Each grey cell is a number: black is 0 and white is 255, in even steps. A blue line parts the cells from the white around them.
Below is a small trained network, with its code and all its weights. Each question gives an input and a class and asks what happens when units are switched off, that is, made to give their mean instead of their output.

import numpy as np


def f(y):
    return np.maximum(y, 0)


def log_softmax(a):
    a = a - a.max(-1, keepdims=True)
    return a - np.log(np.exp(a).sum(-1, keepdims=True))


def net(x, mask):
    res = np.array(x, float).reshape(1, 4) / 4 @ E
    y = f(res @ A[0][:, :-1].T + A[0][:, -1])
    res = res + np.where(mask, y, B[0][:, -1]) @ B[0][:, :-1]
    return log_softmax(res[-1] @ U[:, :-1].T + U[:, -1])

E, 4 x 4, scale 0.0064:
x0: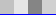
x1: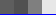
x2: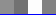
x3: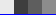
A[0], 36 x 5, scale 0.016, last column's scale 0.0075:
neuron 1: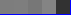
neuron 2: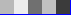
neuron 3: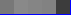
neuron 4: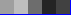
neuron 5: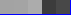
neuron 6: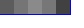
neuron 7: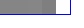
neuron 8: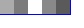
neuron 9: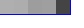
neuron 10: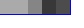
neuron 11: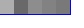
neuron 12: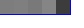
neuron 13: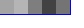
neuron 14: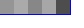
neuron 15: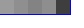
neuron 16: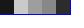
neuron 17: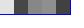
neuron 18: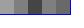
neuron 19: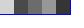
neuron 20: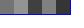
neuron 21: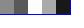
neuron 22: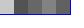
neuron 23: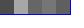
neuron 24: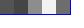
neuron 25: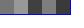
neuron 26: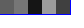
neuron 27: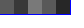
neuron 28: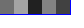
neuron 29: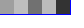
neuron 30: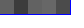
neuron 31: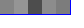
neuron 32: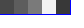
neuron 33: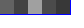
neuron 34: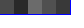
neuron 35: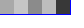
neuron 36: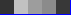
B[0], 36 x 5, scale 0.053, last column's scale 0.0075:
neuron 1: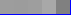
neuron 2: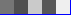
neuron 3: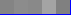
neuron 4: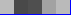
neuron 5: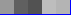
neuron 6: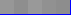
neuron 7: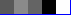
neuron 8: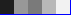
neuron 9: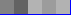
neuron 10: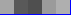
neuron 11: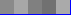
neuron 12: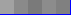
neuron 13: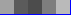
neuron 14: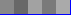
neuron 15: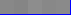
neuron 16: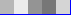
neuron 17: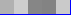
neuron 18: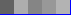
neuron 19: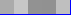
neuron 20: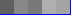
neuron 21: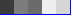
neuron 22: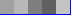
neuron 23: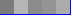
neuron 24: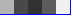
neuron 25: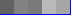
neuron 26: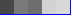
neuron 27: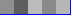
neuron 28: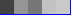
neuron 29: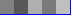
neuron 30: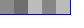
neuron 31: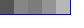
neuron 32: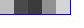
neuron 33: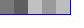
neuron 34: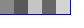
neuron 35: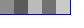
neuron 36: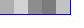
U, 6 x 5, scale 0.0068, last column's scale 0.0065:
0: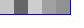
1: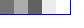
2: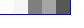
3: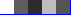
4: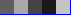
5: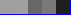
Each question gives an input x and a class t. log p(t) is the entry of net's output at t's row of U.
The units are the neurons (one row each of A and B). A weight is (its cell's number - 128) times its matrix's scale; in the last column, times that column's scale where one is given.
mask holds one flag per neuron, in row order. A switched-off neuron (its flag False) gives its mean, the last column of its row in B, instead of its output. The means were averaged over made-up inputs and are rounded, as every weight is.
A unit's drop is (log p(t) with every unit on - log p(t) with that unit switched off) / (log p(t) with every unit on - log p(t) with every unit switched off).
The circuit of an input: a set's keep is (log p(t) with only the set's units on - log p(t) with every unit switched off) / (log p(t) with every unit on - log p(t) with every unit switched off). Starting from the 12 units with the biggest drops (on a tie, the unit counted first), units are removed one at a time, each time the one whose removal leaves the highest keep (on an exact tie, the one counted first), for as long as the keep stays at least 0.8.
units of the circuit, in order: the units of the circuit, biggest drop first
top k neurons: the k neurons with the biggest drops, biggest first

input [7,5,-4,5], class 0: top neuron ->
neuron 2
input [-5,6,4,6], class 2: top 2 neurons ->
neuron 17; neuron 19
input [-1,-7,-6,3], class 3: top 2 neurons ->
neuron 4; neuron 8
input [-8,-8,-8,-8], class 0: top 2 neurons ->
neuron 34; neuron 27
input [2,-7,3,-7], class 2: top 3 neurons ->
neuron 16; neuron 36; neuron 24
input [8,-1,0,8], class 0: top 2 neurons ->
neuron 2; neuron 35
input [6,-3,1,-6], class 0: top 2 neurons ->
neuron 2; neuron 35
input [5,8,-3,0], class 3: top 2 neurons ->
neuron 32; neuron 24
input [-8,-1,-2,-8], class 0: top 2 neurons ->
neuron 34; neuron 33
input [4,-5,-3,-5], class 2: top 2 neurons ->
neuron 16; neuron 24
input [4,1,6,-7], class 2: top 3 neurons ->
neuron 16; neuron 36; neuron 26
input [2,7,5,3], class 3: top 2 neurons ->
neuron 24; neuron 32
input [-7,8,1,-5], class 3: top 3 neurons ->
neuron 24; neuron 32; neuron 2
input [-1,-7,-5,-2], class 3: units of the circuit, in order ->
neuron 4
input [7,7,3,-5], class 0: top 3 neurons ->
neuron 2; neuron 35; neuron 29
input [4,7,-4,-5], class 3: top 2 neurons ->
neuron 32; neuron 24
